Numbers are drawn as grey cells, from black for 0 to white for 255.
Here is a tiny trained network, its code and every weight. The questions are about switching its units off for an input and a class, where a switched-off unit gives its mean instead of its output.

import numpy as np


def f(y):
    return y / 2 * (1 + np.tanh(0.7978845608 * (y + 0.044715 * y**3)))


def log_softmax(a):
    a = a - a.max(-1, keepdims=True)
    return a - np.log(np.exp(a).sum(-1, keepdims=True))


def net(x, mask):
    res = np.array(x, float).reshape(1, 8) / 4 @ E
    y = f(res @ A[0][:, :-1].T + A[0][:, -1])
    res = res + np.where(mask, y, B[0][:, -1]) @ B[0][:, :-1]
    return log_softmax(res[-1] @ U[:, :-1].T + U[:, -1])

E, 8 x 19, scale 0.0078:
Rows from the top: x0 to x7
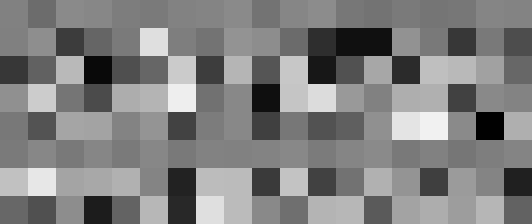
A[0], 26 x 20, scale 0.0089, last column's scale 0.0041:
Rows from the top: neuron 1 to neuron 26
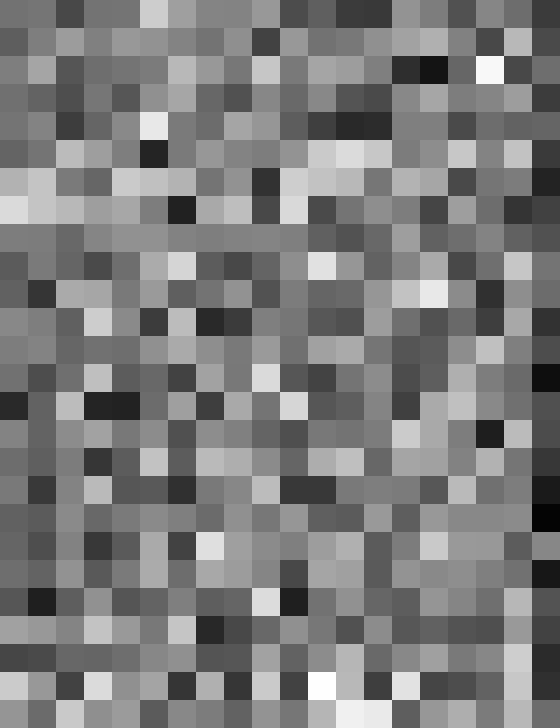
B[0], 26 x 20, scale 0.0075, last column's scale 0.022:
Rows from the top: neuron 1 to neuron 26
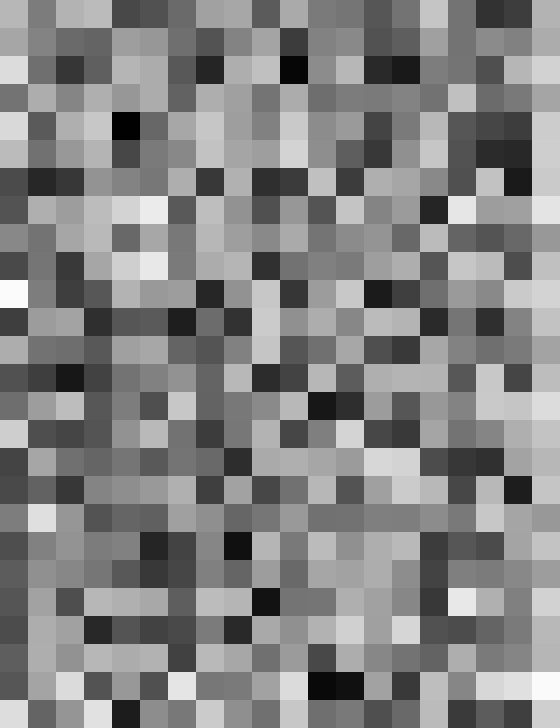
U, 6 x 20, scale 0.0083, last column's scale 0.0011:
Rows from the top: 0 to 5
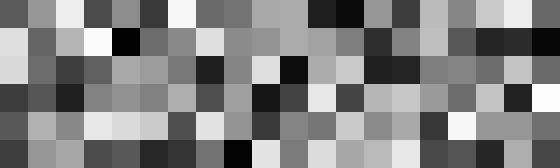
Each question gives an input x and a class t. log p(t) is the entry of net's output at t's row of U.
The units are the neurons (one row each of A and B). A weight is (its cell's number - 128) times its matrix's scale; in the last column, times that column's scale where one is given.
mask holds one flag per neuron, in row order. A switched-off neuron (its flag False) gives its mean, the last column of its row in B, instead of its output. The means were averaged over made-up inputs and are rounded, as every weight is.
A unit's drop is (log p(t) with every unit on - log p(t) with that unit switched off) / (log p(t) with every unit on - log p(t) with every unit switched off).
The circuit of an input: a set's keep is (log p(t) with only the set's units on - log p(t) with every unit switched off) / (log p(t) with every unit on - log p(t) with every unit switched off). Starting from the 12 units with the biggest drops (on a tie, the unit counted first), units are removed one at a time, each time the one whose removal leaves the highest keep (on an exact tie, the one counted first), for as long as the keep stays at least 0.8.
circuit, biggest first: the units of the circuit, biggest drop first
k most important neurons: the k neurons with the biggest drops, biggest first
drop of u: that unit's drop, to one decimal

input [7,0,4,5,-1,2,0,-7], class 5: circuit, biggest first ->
neuron 23
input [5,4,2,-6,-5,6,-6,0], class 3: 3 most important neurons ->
neuron 14; neuron 8; neuron 18
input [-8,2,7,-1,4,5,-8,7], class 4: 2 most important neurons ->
neuron 22; neuron 25
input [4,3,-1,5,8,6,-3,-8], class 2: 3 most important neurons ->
neuron 11; neuron 16; neuron 2
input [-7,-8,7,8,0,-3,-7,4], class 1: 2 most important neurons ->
neuron 26; neuron 6
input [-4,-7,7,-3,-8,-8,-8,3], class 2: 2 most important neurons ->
neuron 3; neuron 25
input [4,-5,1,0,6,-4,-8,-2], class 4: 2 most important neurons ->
neuron 22; neuron 10
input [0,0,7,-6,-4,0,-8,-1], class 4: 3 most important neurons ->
neuron 22; neuron 25; neuron 24
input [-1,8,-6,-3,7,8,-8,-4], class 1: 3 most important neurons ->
neuron 5; neuron 1; neuron 8
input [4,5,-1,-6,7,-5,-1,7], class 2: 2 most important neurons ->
neuron 11; neuron 16
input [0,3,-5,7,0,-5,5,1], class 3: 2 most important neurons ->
neuron 7; neuron 15
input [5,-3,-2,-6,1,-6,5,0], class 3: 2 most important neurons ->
neuron 18; neuron 14
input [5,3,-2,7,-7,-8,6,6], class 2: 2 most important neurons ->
neuron 3; neuron 18
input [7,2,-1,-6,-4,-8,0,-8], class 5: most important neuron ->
neuron 12
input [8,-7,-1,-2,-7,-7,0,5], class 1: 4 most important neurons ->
neuron 6; neuron 26; neuron 11; neuron 16
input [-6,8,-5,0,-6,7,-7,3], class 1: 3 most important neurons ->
neuron 5; neuron 1; neuron 8
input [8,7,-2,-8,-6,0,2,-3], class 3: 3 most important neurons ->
neuron 14; neuron 18; neuron 26
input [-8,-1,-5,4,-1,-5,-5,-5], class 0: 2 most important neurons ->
neuron 25; neuron 8
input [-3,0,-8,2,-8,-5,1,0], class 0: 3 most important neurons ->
neuron 25; neuron 11; neuron 16
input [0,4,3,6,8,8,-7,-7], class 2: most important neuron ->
neuron 11
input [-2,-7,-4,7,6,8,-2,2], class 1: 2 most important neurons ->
neuron 26; neuron 6
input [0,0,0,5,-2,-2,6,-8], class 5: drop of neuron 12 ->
0.1
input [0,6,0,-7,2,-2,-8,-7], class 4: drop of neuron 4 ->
0.6
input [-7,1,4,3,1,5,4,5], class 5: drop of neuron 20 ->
0.4
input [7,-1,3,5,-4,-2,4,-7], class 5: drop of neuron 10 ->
0.0
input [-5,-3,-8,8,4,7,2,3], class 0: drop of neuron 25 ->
2.8
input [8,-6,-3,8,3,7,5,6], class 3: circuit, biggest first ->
neuron 7
